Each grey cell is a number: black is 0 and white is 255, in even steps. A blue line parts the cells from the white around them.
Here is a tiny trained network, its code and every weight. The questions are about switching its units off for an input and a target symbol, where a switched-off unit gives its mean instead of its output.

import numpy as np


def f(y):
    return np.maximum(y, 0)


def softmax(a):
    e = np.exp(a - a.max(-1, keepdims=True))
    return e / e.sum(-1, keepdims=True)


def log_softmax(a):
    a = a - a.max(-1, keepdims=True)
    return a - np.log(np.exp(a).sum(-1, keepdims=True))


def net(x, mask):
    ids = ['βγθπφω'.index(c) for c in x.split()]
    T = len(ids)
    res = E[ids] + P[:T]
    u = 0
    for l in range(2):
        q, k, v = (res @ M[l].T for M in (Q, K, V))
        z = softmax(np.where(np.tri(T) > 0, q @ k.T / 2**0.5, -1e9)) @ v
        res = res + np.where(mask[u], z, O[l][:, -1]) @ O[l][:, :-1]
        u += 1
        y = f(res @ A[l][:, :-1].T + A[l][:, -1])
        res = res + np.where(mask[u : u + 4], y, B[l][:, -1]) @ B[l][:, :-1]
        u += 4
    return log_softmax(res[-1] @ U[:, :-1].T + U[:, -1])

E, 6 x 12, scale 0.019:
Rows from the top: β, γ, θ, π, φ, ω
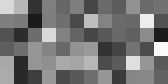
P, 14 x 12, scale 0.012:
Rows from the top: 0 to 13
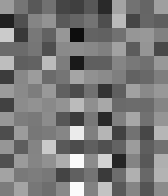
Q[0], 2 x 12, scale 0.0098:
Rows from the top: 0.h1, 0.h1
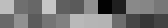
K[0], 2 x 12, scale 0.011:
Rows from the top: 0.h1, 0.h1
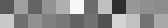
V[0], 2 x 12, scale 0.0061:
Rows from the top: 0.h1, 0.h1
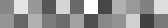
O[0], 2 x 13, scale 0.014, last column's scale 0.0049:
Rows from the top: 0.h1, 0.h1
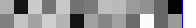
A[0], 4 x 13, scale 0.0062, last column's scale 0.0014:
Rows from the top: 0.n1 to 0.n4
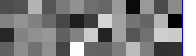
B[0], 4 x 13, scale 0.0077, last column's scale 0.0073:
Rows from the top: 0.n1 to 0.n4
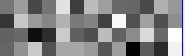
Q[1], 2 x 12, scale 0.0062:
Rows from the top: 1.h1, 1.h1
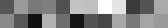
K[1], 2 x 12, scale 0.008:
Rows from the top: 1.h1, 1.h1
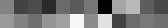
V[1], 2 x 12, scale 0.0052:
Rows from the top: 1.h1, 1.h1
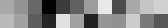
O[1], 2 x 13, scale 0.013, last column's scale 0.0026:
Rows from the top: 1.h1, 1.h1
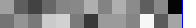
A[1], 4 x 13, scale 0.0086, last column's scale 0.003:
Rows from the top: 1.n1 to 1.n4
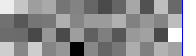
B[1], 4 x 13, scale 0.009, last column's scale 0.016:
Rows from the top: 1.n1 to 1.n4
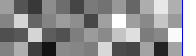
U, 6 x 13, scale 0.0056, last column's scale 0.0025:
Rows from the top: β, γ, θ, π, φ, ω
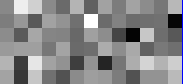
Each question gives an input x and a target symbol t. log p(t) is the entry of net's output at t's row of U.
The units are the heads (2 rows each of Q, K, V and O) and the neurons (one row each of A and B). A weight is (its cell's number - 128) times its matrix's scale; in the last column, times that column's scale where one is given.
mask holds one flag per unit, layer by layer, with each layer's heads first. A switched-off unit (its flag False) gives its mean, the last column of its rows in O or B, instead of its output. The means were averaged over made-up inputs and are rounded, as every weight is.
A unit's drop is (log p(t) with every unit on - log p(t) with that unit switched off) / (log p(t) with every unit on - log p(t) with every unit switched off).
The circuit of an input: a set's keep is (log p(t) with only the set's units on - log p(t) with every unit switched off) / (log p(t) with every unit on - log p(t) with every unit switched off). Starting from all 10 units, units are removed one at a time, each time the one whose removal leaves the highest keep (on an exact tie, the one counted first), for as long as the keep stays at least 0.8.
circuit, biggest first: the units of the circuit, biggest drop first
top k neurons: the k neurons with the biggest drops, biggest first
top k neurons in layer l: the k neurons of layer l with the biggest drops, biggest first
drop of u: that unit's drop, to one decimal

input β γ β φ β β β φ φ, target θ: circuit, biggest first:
1.n4, 0.h1, 1.n3
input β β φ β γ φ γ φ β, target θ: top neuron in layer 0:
0.n3
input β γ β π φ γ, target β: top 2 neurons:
1.n2, 1.n1
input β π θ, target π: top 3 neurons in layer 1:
1.n2, 1.n4, 1.n1
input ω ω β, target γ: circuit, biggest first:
0.h1, 1.h1
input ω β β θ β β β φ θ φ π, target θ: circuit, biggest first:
0.h1, 1.n4
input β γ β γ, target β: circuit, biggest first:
0.h1, 1.h1, 1.n2
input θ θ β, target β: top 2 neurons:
0.n3, 0.n4
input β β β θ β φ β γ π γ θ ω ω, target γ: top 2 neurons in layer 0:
0.n4, 0.n2
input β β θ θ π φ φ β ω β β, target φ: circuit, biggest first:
1.n1, 0.n3
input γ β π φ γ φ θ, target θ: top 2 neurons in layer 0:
0.n3, 0.n1
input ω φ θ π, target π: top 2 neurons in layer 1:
1.n2, 1.n1
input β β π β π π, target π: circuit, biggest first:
0.n3, 1.n2, 1.h1
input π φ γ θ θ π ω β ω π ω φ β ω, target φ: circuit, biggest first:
0.h1, 1.n4
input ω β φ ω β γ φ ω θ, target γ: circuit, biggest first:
0.h1
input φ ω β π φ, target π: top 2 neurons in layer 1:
1.n2, 1.n4
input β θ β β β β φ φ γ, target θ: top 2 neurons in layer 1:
1.n4, 1.n2
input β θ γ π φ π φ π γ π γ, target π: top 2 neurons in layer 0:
0.n4, 0.n3
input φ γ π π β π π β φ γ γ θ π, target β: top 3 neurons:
0.n3, 1.n3, 1.n1
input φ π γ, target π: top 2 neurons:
1.n2, 0.n3
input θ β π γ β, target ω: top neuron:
1.n1
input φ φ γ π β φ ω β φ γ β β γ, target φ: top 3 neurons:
1.n3, 1.n4, 0.n4
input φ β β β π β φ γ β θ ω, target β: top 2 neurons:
1.n3, 0.n3
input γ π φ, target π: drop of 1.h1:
0.2
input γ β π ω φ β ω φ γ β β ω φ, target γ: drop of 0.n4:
0.2
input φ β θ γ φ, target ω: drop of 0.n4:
0.1
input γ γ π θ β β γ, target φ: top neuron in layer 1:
1.n3
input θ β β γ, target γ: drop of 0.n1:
0.1
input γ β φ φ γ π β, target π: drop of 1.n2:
0.3
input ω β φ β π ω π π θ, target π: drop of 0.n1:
0.1
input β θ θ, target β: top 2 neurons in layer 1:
1.n3, 1.n1
